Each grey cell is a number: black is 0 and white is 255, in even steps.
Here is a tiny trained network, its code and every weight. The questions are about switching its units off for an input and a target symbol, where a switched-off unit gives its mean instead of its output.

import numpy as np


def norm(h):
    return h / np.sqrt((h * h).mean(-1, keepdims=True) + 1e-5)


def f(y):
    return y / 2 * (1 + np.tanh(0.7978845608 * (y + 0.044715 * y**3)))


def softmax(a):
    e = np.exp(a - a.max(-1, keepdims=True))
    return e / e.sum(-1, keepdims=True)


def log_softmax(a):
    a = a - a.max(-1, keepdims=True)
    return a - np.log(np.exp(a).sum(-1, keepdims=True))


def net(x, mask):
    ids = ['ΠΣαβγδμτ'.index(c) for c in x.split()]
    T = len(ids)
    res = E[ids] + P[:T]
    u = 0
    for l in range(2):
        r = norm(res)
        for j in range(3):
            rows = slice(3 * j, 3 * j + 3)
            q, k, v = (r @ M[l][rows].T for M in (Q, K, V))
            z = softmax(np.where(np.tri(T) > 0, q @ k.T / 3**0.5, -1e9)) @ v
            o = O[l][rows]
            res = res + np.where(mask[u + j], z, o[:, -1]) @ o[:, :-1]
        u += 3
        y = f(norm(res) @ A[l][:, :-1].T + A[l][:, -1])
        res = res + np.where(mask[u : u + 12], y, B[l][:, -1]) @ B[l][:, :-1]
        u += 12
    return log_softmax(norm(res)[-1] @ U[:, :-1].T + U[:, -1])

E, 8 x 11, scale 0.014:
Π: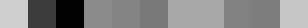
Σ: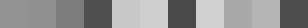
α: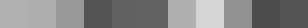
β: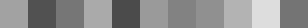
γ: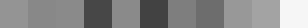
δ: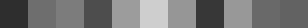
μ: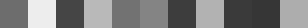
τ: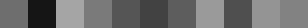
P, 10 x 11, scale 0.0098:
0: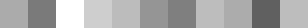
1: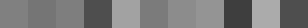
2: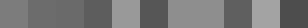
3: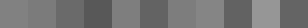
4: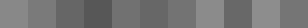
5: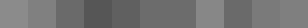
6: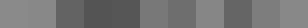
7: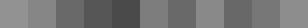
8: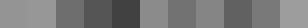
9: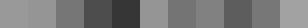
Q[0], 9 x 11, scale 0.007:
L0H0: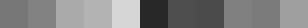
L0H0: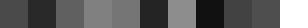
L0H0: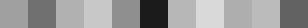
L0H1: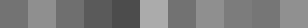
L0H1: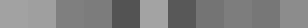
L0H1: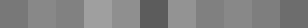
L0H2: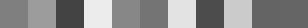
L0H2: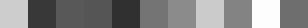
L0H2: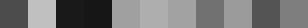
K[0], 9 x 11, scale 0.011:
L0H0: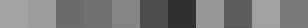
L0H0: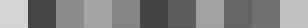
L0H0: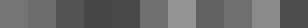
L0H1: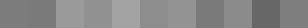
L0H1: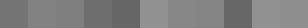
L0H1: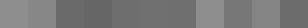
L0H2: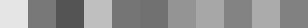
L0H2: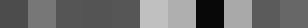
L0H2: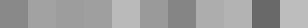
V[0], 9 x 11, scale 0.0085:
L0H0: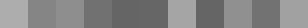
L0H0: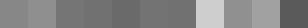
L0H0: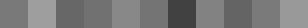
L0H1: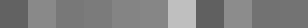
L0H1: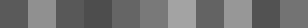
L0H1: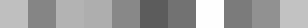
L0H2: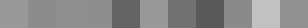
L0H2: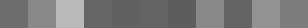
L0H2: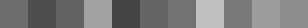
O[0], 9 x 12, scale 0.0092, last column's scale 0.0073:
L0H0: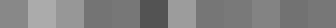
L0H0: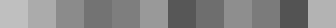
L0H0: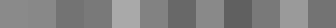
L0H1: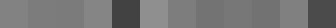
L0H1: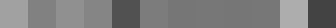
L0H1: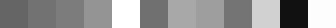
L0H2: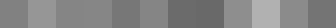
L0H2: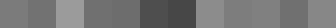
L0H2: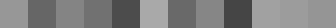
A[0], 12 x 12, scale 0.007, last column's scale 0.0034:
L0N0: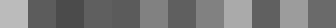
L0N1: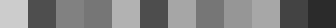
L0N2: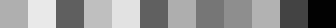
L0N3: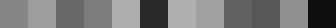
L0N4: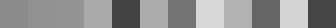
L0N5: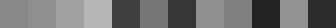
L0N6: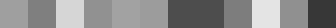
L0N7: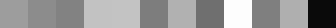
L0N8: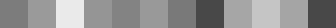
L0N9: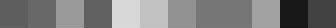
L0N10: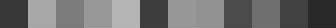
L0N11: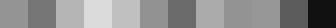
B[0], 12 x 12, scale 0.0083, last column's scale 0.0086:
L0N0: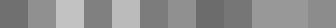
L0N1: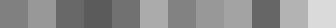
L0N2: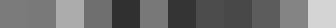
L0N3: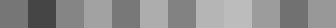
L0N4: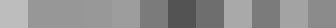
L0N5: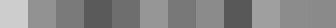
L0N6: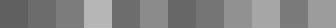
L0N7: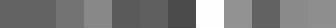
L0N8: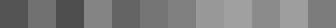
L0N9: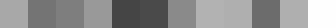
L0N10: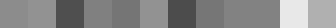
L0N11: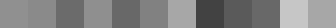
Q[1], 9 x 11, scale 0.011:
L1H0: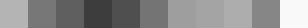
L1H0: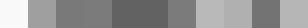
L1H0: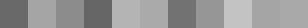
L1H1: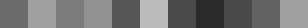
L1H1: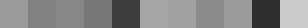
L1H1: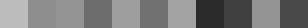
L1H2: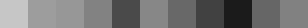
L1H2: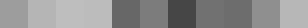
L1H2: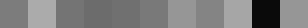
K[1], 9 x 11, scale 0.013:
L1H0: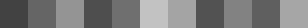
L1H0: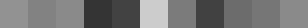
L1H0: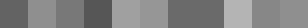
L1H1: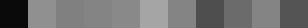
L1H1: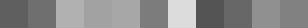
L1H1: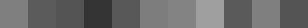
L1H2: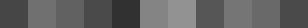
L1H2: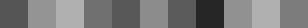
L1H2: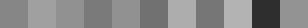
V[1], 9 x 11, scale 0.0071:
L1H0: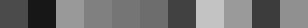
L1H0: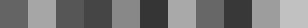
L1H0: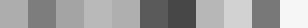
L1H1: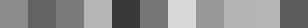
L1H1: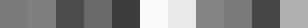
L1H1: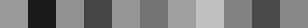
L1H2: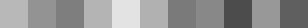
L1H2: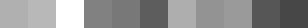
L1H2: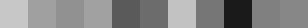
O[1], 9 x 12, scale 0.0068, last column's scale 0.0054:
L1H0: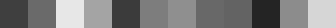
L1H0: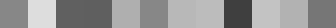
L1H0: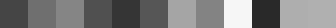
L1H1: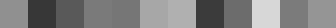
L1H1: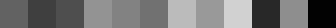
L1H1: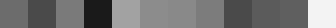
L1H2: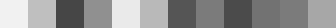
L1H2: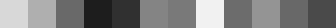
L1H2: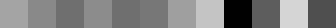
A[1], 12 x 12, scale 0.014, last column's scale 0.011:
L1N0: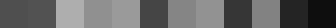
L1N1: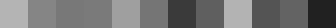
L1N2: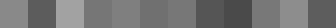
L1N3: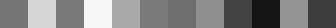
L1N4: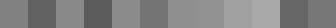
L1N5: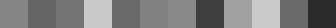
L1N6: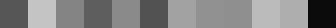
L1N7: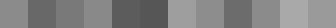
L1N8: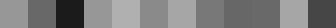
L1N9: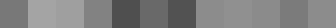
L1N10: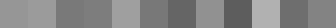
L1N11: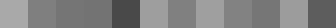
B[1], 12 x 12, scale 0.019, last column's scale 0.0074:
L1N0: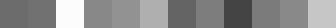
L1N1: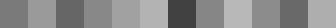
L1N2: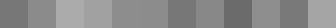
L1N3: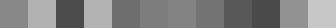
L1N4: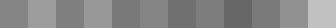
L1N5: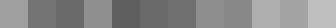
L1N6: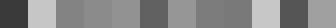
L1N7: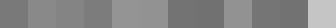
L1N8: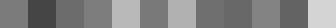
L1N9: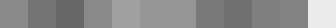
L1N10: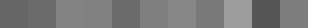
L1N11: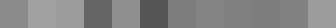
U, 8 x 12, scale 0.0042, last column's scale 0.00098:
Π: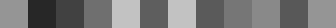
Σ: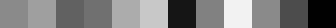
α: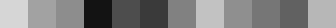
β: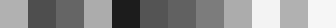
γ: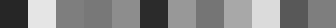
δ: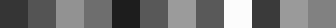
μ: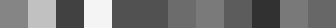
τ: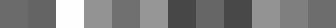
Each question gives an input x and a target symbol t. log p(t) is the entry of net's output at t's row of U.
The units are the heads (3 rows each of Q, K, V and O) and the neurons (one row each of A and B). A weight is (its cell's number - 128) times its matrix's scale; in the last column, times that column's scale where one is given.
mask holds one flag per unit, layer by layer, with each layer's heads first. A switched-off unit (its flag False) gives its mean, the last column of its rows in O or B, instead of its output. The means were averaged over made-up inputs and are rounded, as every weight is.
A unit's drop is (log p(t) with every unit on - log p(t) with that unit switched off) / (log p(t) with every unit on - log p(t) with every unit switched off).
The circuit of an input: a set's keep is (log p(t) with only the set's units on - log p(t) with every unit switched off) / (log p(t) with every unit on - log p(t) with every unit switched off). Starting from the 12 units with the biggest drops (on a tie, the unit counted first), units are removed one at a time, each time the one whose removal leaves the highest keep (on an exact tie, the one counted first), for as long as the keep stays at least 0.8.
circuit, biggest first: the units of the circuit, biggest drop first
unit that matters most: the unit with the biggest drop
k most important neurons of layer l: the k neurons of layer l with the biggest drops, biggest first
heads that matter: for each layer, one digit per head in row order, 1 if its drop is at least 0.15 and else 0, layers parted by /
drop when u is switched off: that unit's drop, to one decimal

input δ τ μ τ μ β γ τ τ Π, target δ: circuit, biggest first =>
[L1H0]
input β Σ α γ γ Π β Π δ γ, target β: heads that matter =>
001 / 110
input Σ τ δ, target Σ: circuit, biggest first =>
[L1N1; L1H2]
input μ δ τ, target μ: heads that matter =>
001 / 000
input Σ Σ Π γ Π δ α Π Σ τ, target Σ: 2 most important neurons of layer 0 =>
[L0N2; L0N3]
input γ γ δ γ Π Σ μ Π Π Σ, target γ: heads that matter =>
100 / 100
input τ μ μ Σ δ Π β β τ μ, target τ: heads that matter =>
011 / 101
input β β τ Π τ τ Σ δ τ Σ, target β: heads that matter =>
000 / 010
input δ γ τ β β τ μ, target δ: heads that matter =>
000 / 001
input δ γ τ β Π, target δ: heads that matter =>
001 / 000
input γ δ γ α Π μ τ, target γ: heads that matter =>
101 / 100
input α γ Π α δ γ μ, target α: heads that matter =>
110 / 001
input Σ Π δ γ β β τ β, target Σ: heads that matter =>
111 / 001
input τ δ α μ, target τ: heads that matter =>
011 / 001
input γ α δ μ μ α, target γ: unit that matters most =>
L0H0
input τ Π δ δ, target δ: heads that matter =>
010 / 010
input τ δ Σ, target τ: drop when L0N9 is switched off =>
0.3
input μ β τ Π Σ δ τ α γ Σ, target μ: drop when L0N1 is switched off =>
0.0
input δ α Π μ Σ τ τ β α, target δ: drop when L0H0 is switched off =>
0.1
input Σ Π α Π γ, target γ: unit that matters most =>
L1N6
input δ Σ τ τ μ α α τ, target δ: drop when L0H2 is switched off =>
1.1
